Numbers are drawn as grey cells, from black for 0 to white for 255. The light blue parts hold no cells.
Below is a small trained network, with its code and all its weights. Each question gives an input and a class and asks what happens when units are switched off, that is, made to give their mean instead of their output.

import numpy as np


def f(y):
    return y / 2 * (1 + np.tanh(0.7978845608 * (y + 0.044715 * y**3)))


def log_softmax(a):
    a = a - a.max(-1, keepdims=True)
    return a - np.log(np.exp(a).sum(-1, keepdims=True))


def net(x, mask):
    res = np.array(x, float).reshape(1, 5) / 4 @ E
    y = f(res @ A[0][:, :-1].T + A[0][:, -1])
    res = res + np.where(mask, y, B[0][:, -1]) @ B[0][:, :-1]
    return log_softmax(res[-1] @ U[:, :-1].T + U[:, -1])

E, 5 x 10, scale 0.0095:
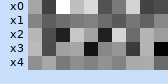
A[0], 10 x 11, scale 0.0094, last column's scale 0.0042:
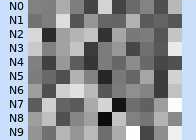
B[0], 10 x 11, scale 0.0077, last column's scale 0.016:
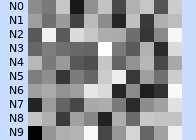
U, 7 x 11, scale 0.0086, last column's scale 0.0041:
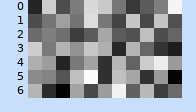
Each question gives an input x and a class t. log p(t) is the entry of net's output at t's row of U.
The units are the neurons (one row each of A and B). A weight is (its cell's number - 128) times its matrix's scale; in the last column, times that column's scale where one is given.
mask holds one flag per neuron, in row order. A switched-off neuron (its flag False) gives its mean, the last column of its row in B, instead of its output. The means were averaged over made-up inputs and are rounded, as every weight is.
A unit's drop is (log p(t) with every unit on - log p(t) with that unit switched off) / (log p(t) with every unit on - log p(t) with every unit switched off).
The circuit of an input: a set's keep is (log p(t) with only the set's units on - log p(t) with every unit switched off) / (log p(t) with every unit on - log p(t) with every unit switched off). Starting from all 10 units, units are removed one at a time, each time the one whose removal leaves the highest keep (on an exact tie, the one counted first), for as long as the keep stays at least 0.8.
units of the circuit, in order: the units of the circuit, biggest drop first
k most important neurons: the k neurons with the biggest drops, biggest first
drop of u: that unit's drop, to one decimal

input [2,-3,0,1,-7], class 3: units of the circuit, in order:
[N7]
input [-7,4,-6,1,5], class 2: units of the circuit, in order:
[N2; N9]
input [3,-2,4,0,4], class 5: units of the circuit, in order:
[N7; N0]
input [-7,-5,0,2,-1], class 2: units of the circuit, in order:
[N2; N9]
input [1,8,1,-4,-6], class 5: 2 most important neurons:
[N3; N0]
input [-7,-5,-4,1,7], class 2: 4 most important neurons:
[N2; N9; N6; N0]
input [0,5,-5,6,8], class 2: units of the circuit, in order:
[N9; N2]
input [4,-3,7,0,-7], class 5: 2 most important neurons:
[N7; N8]
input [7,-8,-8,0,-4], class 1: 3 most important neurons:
[N9; N1; N3]
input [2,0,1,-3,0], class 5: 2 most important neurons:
[N0; N3]
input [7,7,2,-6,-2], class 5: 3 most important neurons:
[N2; N0; N8]
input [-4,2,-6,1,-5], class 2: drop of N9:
0.2
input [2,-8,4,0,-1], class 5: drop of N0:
0.2
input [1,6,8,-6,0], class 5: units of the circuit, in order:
[N7]
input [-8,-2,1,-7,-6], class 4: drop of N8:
0.3
